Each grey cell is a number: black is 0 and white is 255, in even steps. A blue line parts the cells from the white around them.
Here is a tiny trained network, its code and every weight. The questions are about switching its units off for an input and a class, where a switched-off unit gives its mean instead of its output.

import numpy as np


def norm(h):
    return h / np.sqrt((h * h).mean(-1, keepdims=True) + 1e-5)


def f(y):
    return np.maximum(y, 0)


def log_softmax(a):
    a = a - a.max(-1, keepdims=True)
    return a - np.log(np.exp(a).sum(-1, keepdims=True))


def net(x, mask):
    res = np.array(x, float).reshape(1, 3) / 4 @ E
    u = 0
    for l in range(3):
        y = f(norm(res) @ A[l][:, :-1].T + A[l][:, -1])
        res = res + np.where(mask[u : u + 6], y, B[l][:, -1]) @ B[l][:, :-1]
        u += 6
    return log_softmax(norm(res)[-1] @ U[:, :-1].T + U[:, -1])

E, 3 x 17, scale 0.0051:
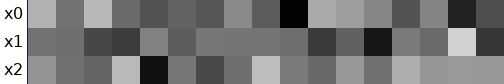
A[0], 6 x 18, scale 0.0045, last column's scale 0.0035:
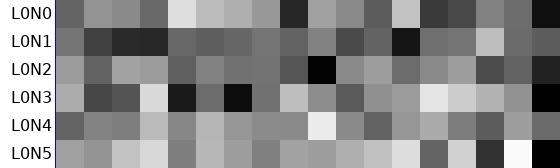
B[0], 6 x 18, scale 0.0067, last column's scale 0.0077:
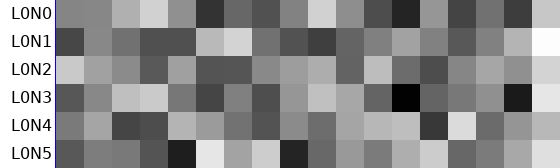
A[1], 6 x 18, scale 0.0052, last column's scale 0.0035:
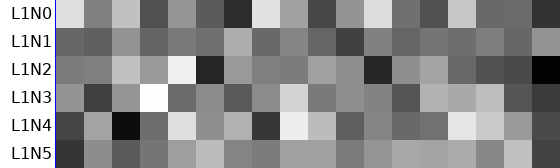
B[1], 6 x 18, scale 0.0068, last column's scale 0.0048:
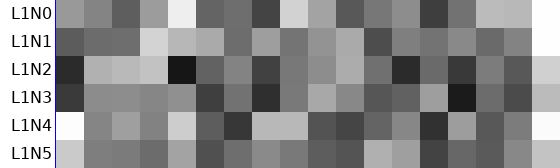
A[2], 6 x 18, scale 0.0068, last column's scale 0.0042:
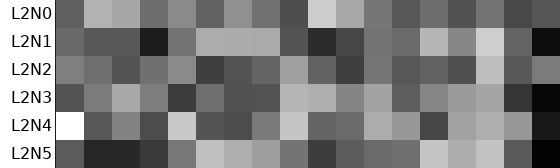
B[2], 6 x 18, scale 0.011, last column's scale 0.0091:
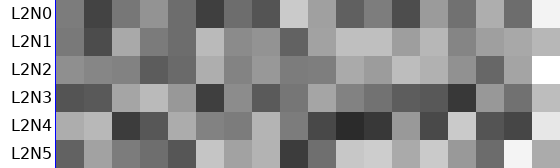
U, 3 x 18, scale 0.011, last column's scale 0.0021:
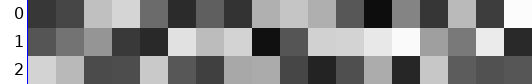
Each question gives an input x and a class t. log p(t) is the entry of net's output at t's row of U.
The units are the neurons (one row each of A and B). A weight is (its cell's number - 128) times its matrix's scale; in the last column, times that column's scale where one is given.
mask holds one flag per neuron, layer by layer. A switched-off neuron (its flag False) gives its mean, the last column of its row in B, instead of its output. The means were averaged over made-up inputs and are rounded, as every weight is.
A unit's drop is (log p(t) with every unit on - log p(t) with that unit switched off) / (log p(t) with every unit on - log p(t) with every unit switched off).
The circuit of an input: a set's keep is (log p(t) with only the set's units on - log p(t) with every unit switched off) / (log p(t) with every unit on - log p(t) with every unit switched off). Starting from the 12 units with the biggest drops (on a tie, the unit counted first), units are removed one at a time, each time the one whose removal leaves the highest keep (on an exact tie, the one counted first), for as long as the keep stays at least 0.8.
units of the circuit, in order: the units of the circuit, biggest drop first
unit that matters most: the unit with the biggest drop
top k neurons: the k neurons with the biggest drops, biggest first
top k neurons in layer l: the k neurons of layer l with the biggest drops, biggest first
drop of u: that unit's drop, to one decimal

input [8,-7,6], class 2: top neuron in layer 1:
[L1N0]
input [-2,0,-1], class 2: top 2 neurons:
[L0N4, L1N4]
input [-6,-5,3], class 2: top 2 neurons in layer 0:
[L0N4, L0N1]
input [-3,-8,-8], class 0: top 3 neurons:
[L0N0, L0N1, L2N2]
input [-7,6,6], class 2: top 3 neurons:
[L0N5, L1N4, L0N0]
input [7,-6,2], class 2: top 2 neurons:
[L0N2, L0N1]
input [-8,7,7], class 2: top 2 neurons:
[L0N5, L1N4]
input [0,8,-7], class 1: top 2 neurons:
[L0N1, L0N3]
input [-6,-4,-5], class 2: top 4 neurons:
[L0N4, L0N3, L1N4, L1N5]
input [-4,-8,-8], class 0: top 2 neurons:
[L0N0, L0N1]
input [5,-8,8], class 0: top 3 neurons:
[L0N3, L0N1, L2N2]
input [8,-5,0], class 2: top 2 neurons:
[L0N2, L1N0]
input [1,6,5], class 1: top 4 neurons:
[L0N1, L0N0, L1N2, L2N5]
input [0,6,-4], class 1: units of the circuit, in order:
[L0N1]
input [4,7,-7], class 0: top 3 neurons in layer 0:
[L0N0, L0N5, L0N4]
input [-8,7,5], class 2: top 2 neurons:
[L1N4, L0N5]
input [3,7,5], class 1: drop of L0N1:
1.4
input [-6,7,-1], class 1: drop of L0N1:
1.2
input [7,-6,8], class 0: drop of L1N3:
0.0
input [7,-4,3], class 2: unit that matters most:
L0N2
